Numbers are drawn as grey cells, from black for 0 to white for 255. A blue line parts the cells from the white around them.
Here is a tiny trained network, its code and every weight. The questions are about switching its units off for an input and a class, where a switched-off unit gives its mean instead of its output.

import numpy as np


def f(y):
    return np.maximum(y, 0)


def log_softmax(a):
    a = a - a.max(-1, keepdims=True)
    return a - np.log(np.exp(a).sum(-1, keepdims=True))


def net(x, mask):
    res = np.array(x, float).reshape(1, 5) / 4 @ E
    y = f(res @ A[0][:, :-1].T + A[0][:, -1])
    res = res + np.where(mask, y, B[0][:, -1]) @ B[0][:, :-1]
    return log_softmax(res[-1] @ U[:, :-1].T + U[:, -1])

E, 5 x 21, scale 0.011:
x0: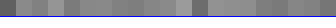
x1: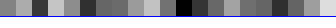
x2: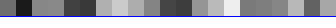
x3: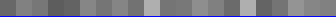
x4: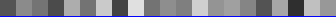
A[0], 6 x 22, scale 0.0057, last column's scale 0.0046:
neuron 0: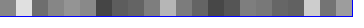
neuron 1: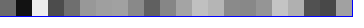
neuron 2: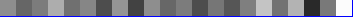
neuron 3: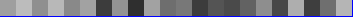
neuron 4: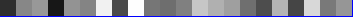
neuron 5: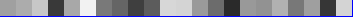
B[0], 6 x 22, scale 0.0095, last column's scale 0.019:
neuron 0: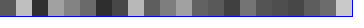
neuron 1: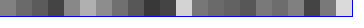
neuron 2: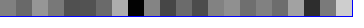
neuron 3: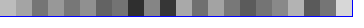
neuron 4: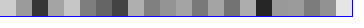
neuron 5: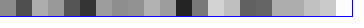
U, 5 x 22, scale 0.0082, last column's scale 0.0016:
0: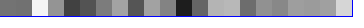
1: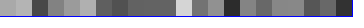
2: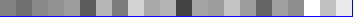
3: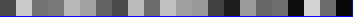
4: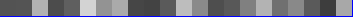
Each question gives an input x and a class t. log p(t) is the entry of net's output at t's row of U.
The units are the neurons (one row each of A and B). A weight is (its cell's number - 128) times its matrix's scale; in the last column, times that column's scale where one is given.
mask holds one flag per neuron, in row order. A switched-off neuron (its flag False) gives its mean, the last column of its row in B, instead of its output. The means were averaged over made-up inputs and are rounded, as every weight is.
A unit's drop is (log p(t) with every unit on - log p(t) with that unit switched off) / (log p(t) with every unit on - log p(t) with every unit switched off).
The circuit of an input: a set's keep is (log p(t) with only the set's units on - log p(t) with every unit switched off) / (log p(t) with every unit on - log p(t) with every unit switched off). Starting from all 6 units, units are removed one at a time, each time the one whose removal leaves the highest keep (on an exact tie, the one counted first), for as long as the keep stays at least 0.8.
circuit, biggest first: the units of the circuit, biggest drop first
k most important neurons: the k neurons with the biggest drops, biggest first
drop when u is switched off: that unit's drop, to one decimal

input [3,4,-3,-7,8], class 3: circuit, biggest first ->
neuron 5; neuron 3
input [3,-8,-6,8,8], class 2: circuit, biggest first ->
neuron 5
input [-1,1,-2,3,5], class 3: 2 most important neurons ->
neuron 5; neuron 3
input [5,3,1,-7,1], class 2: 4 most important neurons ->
neuron 1; neuron 2; neuron 0; neuron 3
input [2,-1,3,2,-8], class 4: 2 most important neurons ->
neuron 5; neuron 4
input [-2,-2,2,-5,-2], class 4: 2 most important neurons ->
neuron 5; neuron 4
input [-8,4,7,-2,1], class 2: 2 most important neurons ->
neuron 2; neuron 3
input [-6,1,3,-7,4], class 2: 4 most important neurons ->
neuron 3; neuron 1; neuron 0; neuron 2
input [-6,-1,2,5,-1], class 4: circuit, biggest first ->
neuron 5; neuron 4
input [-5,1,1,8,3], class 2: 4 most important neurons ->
neuron 1; neuron 0; neuron 3; neuron 2
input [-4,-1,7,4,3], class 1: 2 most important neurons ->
neuron 5; neuron 1
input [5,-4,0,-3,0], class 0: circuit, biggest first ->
neuron 5; neuron 0
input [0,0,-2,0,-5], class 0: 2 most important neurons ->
neuron 4; neuron 1
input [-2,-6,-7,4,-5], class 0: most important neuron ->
neuron 5
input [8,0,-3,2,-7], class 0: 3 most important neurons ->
neuron 4; neuron 1; neuron 2
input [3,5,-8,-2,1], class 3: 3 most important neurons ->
neuron 2; neuron 0; neuron 1
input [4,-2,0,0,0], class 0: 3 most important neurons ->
neuron 0; neuron 4; neuron 3
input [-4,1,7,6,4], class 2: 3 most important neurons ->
neuron 3; neuron 0; neuron 2
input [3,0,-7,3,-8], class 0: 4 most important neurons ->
neuron 5; neuron 4; neuron 1; neuron 2
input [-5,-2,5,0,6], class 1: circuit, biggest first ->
neuron 5
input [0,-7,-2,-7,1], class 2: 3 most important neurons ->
neuron 5; neuron 2; neuron 3
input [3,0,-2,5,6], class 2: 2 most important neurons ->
neuron 1; neuron 3
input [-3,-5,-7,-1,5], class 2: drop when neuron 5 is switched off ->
1.0
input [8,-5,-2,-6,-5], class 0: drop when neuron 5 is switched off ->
0.7
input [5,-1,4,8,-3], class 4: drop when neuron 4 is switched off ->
0.2
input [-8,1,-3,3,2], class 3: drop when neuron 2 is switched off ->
0.1
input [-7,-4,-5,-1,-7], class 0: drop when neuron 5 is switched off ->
0.7
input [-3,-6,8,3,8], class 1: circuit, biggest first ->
neuron 4
